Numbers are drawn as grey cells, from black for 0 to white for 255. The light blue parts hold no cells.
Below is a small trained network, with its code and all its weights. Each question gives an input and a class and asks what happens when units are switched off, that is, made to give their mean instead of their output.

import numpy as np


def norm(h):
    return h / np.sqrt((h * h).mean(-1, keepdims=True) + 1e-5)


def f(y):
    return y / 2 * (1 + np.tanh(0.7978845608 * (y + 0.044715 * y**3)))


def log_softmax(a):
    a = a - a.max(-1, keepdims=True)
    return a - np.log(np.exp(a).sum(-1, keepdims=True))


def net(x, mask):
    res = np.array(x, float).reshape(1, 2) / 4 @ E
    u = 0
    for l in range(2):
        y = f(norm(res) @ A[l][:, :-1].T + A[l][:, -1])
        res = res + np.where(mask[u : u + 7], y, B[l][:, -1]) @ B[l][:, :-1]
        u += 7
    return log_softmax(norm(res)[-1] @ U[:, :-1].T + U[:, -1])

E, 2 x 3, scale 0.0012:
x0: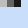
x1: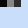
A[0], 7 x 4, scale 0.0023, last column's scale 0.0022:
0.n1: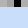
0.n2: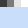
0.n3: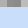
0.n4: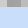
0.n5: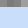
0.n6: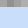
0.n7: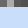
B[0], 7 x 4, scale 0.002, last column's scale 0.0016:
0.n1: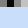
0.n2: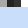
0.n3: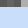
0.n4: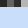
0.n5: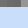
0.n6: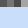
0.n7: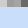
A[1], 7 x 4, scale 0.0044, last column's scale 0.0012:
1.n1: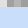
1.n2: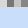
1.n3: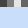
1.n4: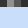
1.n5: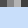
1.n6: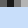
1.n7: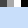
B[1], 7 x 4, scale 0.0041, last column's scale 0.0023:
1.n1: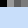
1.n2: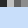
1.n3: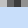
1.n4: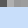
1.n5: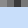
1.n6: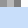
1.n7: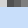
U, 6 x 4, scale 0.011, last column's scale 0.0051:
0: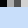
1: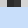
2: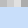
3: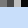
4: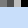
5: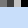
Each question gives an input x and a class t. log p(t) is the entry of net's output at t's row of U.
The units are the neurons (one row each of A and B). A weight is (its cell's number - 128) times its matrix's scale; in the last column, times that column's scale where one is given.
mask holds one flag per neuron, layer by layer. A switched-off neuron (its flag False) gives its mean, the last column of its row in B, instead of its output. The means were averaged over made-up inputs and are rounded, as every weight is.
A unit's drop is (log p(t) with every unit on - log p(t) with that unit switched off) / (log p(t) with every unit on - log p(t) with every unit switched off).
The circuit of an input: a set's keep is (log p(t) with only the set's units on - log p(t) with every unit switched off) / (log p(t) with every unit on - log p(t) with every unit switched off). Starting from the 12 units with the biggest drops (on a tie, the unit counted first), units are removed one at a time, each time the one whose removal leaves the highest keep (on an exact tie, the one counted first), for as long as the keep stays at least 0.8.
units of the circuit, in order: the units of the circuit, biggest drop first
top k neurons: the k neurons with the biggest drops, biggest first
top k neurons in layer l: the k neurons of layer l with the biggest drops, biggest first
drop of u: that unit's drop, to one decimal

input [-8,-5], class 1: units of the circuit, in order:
[1.n7; 1.n3]
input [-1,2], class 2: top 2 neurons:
[1.n1; 1.n2]
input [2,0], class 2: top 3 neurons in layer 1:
[1.n6; 1.n3; 1.n7]
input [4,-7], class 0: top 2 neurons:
[1.n1; 1.n2]
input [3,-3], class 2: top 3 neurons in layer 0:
[0.n2; 0.n4; 0.n3]
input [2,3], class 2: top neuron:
[1.n1]
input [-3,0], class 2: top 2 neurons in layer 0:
[0.n2; 0.n1]
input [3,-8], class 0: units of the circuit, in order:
[1.n1; 1.n2]
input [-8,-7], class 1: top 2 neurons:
[1.n7; 1.n3]
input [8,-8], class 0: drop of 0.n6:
-0.1
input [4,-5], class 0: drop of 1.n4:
0.0
